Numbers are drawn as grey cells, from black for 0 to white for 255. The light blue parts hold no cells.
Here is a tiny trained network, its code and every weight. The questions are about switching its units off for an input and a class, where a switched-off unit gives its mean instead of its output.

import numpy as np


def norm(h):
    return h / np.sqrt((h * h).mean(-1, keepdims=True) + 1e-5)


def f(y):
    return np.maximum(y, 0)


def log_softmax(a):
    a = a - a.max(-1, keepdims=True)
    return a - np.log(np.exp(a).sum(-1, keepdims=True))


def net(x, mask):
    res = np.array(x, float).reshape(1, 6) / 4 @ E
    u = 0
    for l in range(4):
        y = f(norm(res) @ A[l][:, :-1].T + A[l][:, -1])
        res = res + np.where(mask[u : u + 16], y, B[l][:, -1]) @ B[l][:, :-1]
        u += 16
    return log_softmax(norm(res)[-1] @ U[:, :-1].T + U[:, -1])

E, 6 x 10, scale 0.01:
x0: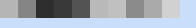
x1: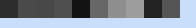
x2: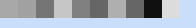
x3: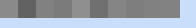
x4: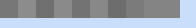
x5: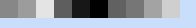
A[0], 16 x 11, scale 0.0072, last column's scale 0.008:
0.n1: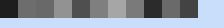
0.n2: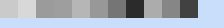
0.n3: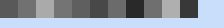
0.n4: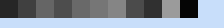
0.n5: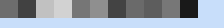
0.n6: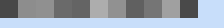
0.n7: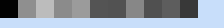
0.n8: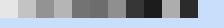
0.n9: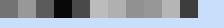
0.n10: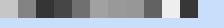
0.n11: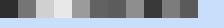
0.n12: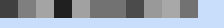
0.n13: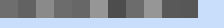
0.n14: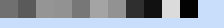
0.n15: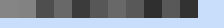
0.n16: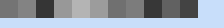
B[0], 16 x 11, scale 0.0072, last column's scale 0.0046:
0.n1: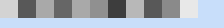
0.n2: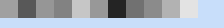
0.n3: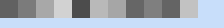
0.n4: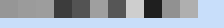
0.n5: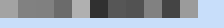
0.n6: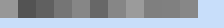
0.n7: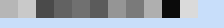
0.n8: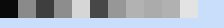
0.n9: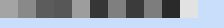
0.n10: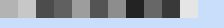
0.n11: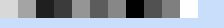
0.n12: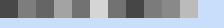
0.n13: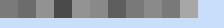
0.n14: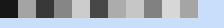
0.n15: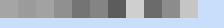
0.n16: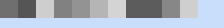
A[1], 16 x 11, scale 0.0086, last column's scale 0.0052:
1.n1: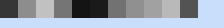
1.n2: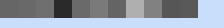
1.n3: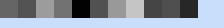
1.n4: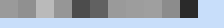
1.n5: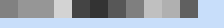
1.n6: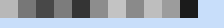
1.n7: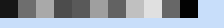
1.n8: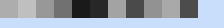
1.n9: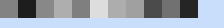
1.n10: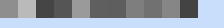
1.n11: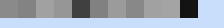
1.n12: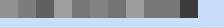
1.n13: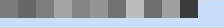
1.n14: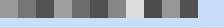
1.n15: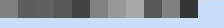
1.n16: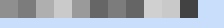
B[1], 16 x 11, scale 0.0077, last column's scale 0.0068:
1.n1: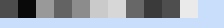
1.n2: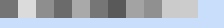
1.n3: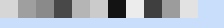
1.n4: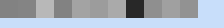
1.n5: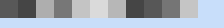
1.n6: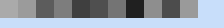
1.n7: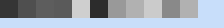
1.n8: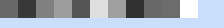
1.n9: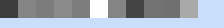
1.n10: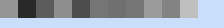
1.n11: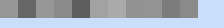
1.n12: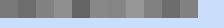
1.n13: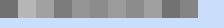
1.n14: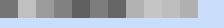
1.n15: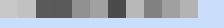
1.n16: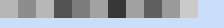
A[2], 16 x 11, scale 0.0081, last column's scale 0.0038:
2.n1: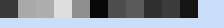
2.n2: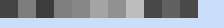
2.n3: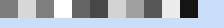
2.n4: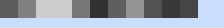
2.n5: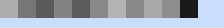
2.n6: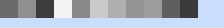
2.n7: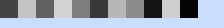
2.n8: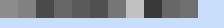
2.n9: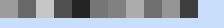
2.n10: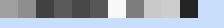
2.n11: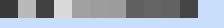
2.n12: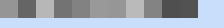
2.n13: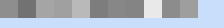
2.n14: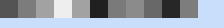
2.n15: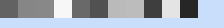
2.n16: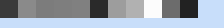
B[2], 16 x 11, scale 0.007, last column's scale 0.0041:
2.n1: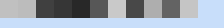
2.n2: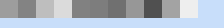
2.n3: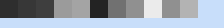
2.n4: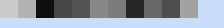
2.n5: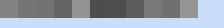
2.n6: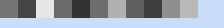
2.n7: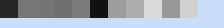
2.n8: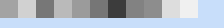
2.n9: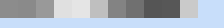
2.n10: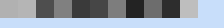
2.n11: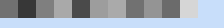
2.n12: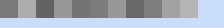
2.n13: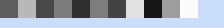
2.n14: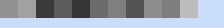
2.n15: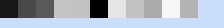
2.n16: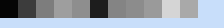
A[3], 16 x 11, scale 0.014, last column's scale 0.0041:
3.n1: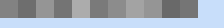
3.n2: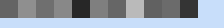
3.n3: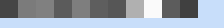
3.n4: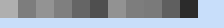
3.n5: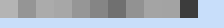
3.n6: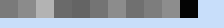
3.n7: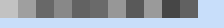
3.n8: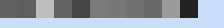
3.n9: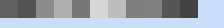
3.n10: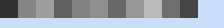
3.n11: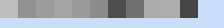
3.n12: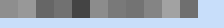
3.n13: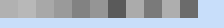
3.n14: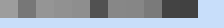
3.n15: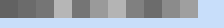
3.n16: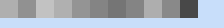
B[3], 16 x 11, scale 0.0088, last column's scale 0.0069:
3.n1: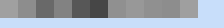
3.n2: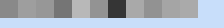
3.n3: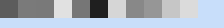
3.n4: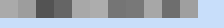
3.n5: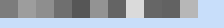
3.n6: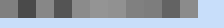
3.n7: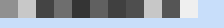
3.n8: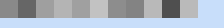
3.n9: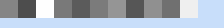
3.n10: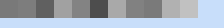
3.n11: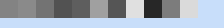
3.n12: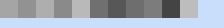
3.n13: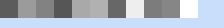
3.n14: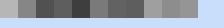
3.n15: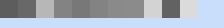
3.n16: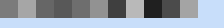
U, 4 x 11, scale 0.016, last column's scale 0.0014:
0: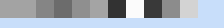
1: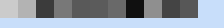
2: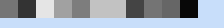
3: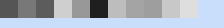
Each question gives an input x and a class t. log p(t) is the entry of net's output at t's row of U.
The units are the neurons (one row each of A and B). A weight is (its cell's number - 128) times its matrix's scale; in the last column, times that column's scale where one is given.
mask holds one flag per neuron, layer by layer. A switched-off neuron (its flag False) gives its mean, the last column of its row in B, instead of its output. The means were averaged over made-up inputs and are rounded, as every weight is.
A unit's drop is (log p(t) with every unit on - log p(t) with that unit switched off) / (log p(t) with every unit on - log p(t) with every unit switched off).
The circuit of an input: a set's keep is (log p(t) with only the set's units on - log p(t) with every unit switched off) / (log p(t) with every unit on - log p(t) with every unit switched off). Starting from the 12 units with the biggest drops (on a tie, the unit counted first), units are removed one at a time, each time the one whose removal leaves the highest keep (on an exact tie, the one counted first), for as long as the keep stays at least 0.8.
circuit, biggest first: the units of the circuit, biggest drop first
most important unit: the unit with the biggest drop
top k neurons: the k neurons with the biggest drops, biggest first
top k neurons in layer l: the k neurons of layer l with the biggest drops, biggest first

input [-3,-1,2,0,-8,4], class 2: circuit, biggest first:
[1.n8]
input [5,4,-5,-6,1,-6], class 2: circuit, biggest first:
[1.n3, 3.n9]
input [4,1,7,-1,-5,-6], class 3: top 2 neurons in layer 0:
[0.n14, 0.n8]
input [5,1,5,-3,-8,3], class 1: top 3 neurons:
[0.n10, 2.n10, 0.n9]
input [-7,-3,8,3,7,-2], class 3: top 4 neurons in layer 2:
[2.n7, 2.n15, 2.n3, 2.n10]
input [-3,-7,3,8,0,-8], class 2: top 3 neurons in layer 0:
[0.n16, 0.n1, 0.n15]
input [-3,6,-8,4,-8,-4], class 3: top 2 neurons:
[1.n7, 3.n3]
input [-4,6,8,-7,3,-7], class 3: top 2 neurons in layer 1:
[1.n8, 1.n1]
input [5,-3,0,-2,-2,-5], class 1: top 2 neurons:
[0.n10, 1.n1]
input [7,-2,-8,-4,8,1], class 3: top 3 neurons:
[0.n11, 3.n3, 2.n16]
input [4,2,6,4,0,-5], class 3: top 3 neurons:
[0.n14, 1.n8, 1.n1]
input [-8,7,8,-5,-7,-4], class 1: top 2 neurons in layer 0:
[0.n11, 0.n7]
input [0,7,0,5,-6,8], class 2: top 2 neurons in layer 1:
[1.n1, 1.n8]
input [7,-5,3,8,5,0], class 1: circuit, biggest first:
[0.n10]
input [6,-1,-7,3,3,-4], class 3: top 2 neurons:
[0.n11, 3.n3]
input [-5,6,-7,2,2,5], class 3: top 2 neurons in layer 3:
[3.n3, 3.n10]
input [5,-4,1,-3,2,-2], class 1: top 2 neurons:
[0.n10, 1.n3]
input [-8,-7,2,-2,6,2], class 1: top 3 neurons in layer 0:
[0.n11, 0.n5, 0.n7]
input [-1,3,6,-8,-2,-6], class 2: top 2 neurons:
[1.n9, 0.n16]
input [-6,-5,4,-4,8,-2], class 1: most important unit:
1.n3
